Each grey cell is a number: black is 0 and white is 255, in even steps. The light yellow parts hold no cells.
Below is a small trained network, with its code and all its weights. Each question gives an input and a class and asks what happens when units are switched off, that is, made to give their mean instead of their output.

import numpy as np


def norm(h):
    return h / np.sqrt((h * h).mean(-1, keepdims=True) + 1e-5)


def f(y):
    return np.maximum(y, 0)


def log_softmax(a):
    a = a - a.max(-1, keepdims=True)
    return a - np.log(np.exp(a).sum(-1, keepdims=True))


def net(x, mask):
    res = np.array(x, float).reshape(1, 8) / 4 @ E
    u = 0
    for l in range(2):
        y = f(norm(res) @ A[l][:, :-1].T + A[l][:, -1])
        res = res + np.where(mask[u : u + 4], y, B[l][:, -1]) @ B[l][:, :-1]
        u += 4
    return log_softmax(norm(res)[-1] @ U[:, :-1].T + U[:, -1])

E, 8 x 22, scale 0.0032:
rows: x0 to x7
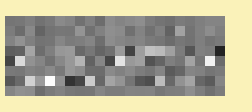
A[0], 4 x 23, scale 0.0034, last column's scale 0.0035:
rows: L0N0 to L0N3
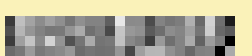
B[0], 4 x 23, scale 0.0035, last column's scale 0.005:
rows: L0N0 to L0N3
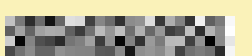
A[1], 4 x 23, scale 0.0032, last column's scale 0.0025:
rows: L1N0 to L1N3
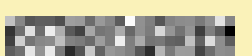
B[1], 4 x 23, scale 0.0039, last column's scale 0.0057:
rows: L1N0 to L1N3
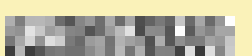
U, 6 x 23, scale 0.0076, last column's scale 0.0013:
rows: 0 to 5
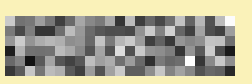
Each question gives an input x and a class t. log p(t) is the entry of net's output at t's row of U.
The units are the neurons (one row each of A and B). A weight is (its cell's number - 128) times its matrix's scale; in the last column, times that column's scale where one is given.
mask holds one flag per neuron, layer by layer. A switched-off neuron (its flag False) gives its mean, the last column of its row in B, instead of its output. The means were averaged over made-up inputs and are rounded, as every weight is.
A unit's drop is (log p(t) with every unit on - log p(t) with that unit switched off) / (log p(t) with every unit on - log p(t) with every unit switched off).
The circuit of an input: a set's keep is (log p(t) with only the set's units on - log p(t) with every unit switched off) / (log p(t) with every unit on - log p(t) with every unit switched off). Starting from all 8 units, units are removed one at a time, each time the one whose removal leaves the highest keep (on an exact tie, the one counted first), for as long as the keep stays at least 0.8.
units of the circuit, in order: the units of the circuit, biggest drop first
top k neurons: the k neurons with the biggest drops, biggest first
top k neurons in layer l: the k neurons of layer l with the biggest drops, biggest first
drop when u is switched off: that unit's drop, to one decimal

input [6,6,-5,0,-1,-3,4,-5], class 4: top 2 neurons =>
(L0N0 L1N3)
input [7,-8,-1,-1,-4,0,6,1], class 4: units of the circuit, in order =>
(L1N3)
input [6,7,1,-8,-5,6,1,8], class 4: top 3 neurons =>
(L0N0 L0N2 L1N3)
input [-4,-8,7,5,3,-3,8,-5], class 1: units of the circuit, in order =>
(L0N2 L0N0)
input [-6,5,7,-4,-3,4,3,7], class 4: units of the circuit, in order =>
(L0N0 L1N3)
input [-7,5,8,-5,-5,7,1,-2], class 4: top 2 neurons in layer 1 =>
(L1N3 L1N1)
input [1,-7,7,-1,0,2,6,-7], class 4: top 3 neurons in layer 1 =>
(L1N3 L1N0 L1N1)
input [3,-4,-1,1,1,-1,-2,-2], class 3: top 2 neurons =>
(L1N0 L0N3)
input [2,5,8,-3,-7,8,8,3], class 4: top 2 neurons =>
(L1N3 L0N3)
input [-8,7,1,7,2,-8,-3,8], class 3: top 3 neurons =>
(L0N2 L0N0 L1N0)
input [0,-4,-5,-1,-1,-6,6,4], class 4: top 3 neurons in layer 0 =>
(L0N0 L0N3 L0N2)
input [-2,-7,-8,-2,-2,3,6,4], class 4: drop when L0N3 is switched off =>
0.1
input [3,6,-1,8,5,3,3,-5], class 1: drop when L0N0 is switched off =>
0.2
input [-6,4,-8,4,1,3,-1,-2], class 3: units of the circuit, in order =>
(L0N2)
